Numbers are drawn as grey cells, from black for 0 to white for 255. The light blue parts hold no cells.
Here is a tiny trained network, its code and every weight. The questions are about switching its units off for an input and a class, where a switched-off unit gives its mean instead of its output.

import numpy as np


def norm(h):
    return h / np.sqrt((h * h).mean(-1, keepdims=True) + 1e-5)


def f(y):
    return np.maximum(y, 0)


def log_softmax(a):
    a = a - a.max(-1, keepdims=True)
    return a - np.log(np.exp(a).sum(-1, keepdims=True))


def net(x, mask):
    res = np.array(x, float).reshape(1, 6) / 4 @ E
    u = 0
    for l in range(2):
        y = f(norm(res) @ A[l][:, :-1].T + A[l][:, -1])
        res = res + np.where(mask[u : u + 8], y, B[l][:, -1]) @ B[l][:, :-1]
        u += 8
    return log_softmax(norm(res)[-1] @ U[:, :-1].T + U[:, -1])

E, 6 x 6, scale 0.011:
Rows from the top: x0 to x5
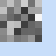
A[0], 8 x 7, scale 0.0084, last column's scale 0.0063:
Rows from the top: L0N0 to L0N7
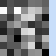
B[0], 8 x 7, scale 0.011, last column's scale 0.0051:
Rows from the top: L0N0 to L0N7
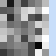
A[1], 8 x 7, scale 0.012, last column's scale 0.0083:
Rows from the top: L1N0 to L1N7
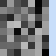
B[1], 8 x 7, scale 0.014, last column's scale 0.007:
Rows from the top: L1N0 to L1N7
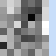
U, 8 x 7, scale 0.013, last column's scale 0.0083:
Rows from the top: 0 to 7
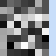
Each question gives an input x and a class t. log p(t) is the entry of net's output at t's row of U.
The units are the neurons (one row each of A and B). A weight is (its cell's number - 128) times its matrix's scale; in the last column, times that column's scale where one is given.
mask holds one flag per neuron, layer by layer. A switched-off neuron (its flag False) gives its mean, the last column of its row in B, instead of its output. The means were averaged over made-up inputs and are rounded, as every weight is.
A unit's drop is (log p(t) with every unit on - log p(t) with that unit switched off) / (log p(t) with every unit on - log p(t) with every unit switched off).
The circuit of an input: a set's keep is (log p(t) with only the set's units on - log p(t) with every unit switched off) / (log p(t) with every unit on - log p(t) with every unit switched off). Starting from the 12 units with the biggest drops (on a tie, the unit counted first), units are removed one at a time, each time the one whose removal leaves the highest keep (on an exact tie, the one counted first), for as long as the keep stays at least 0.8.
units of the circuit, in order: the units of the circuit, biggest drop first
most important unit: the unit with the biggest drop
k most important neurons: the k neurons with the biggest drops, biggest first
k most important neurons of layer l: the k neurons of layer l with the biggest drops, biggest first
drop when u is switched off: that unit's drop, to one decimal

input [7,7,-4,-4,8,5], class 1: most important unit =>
L1N3
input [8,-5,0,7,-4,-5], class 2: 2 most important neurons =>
(L1N2; L1N1)
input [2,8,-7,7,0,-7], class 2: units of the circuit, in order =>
(L0N1; L1N1)
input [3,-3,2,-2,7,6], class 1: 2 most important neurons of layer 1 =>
(L1N6; L1N2)
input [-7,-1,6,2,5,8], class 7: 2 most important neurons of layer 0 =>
(L0N5; L0N0)
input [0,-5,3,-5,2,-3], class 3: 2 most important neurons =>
(L1N4; L1N3)
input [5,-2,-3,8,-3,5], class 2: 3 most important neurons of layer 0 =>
(L0N6; L0N3; L0N4)
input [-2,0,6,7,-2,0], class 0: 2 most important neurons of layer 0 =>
(L0N5; L0N4)
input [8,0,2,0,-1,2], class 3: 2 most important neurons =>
(L1N3; L0N5)
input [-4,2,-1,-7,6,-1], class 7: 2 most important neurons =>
(L0N5; L1N3)
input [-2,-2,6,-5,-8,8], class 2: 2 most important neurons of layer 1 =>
(L1N1; L1N7)
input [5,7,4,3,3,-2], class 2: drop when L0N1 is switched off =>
0.2
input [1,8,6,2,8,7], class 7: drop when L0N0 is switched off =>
-0.1
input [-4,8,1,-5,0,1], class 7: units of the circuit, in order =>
(L0N7)
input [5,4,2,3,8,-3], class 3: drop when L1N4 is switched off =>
0.2
